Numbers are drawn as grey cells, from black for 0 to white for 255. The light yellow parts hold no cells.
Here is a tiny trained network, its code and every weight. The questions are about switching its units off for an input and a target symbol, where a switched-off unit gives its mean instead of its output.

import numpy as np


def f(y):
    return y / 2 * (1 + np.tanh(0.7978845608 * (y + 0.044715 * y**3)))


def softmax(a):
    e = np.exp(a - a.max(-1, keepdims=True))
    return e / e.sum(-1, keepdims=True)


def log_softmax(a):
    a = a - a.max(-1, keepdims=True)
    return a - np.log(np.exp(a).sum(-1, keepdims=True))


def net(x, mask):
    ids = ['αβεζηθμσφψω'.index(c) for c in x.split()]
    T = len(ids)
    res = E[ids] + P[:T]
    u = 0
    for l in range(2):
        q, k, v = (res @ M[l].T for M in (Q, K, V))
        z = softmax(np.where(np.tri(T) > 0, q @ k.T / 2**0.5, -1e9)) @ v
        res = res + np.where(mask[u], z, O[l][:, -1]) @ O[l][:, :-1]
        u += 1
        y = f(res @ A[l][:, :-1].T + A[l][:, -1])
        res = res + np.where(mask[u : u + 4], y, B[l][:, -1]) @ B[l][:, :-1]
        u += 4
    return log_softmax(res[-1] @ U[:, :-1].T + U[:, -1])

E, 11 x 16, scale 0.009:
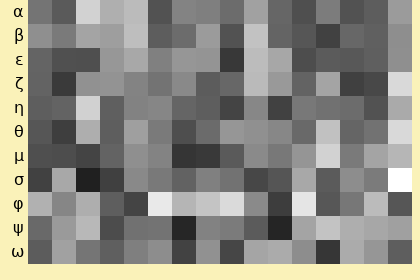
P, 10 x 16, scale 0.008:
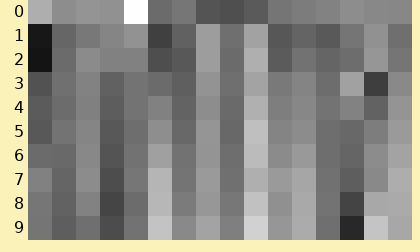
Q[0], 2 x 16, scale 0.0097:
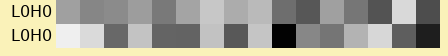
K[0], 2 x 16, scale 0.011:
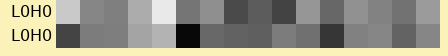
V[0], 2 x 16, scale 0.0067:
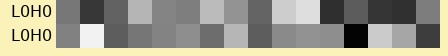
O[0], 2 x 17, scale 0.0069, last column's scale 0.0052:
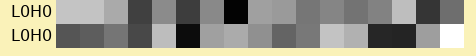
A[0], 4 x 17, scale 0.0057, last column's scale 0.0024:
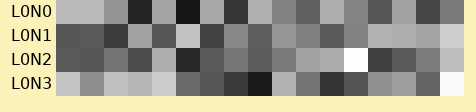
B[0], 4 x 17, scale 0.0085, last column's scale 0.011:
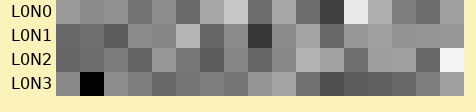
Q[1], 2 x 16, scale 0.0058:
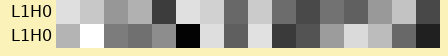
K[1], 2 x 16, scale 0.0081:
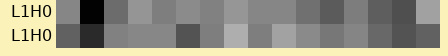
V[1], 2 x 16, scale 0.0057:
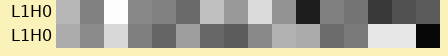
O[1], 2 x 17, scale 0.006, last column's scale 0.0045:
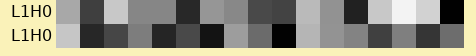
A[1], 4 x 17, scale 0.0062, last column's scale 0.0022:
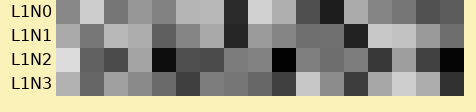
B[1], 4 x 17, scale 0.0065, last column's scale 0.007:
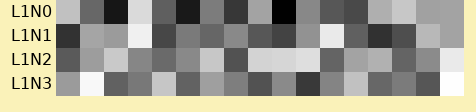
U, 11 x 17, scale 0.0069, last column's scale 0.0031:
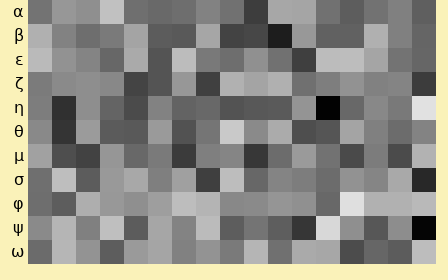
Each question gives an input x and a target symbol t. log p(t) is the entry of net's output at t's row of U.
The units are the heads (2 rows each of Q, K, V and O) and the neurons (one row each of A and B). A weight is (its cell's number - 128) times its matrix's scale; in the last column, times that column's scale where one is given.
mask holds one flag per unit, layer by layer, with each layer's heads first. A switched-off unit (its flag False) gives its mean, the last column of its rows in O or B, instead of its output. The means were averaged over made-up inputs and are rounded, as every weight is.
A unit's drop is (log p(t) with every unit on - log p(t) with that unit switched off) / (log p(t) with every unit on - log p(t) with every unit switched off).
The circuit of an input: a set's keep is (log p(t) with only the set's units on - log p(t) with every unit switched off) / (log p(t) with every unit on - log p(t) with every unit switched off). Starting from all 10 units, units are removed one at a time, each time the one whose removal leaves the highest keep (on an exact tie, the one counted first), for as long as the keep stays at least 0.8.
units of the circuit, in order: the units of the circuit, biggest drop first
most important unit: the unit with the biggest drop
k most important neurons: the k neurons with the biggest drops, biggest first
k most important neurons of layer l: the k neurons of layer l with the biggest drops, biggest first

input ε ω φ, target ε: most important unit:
L0N0
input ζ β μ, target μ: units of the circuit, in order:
L1H0; L0H0
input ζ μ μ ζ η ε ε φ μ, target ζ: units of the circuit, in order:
L1N2; L1H0; L0H0
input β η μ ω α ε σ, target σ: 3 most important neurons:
L0N3; L1N0; L0N0
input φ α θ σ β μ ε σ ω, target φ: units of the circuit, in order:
L1H0; L0H0; L0N2
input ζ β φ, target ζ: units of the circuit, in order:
L1N2; L0H0; L1H0
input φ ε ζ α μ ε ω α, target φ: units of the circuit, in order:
L0H0; L1H0; L0N2
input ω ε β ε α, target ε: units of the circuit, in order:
L0H0; L0N0
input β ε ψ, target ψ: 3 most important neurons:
L0N3; L0N1; L1N0
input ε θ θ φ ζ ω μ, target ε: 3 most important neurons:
L1N3; L1N2; L0N2
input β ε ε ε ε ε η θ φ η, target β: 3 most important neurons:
L0N3; L0N2; L1N3
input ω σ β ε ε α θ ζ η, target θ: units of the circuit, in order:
L0H0; L1H0; L1N2
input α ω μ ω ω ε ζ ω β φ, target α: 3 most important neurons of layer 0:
L0N3; L0N2; L0N1
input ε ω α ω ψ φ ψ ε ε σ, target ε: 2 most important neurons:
L1N3; L1N2
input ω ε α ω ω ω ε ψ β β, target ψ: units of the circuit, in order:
L0H0; L0N2
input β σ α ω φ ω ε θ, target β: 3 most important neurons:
L0N2; L1N3; L1N2
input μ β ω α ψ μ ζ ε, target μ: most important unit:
L1N0
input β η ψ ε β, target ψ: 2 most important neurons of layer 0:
L0N3; L0N1
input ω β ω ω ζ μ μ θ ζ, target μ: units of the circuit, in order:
L0H0; L1H0
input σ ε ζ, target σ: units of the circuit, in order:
L1H0; L1N0; L0H0; L0N3
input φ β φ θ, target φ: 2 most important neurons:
L0N2; L1N3
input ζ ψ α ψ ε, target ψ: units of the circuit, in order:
L0H0; L0N3; L1H0; L0N1
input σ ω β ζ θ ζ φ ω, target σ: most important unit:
L0N3
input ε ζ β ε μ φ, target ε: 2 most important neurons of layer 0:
L0N0; L0N3
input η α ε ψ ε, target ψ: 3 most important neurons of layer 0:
L0N3; L0N1; L0N2
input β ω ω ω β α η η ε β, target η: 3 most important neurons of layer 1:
L1N2; L1N3; L1N1
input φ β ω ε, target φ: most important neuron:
L0N2
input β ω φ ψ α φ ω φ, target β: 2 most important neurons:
L0N3; L0N2
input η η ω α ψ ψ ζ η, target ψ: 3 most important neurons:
L0N3; L0N1; L0N2
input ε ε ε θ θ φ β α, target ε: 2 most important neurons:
L1N3; L1N2
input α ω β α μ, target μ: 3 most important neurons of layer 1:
L1N0; L1N2; L1N3
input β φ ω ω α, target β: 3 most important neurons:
L0N2; L1N3; L1N2
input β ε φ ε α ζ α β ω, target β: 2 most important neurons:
L1N3; L0N2
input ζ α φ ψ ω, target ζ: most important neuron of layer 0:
L0N0
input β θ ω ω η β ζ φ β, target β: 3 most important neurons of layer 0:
L0N2; L0N3; L0N1
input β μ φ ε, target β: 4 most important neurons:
L0N2; L1N3; L1N2; L0N1
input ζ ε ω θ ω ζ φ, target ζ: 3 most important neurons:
L1N2; L0N3; L1N1
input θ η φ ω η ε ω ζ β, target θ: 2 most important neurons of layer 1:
L1N2; L1N3
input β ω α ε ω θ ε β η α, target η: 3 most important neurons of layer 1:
L1N2; L1N3; L1N1
